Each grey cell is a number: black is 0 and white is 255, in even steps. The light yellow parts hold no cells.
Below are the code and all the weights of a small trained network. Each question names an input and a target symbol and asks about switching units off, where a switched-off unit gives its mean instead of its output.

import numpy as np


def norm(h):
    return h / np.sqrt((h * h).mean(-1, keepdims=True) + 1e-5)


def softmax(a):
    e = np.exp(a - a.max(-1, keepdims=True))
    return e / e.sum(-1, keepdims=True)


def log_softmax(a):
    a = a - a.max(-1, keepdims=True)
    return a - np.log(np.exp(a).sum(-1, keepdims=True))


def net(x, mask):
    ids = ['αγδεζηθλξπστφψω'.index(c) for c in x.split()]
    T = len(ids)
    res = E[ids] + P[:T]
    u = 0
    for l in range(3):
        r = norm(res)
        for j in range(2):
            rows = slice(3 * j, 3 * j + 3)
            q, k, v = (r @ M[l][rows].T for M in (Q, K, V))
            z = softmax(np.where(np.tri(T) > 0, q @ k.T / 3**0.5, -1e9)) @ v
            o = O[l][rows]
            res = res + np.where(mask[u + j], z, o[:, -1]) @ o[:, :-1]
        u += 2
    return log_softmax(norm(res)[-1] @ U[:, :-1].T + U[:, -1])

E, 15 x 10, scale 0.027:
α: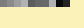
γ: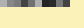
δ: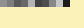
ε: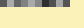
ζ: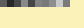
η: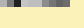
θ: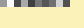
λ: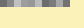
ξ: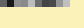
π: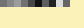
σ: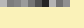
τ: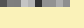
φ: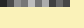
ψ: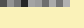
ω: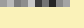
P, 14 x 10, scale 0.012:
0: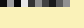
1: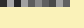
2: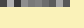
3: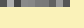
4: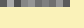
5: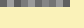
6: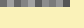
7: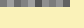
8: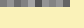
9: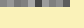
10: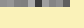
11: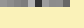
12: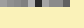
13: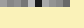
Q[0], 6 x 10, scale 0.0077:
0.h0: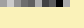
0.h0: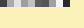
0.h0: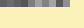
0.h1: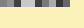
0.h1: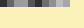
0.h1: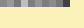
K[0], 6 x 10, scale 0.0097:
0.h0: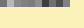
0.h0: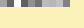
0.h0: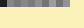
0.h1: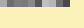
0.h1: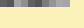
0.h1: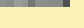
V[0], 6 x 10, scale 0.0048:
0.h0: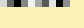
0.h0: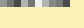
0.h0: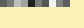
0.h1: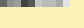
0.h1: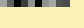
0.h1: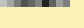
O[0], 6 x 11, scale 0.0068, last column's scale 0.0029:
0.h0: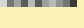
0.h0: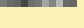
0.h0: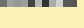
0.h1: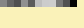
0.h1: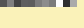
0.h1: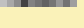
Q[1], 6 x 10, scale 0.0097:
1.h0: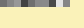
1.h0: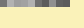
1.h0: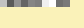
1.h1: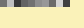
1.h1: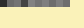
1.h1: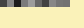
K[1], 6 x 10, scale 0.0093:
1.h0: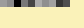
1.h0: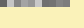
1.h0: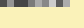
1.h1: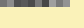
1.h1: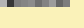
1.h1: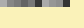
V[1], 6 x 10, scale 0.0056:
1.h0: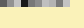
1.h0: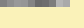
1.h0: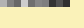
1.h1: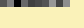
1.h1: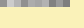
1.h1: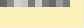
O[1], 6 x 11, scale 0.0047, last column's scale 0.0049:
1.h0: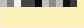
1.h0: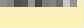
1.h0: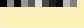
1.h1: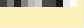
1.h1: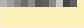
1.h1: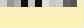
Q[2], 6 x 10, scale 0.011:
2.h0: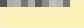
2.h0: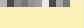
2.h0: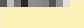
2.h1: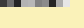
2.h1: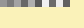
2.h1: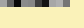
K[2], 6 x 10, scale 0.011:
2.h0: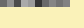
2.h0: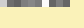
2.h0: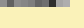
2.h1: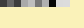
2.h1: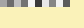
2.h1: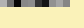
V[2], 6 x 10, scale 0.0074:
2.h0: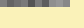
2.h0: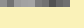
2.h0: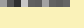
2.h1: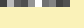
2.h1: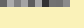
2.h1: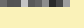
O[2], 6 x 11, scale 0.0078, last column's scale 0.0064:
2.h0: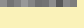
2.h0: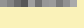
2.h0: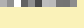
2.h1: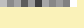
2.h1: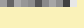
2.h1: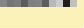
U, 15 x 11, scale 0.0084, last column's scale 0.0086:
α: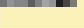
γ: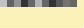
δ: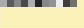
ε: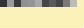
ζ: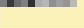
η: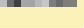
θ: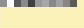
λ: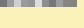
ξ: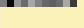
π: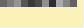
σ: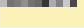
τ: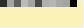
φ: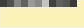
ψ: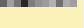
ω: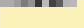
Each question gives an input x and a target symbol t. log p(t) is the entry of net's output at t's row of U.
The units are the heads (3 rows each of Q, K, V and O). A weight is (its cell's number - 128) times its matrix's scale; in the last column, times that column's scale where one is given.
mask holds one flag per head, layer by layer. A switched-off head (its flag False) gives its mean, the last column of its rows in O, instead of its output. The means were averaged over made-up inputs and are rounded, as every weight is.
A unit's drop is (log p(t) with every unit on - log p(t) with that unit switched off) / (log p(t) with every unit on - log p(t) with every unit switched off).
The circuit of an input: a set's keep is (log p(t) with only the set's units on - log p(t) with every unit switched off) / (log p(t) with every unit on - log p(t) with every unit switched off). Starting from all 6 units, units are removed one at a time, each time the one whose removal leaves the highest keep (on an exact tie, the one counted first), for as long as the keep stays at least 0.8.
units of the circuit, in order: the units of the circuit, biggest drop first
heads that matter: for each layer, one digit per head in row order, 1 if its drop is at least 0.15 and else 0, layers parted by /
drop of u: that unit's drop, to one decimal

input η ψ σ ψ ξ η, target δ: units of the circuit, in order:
(0.h0 1.h0)
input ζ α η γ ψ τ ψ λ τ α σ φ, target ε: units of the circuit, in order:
(1.h0 2.h1)
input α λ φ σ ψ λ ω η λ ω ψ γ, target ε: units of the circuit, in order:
(1.h0)
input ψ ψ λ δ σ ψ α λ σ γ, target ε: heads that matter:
00 / 10 / 10
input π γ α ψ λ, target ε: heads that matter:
10 / 10 / 00
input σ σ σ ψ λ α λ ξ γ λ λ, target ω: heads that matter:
01 / 01 / 01
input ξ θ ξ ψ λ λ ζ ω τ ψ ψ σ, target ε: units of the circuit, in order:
(2.h1 2.h0)
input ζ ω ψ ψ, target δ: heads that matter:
11 / 10 / 01
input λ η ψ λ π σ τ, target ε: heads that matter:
00 / 00 / 01
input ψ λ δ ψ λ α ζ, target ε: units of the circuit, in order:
(2.h0 1.h0)
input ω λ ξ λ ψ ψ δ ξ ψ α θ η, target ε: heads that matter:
01 / 10 / 11
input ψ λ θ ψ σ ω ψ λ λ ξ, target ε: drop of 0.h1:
0.0
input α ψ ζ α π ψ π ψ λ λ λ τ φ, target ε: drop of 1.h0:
0.2
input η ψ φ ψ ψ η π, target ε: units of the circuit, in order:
(1.h0)
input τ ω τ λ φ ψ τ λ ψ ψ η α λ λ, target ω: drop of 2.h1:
0.8
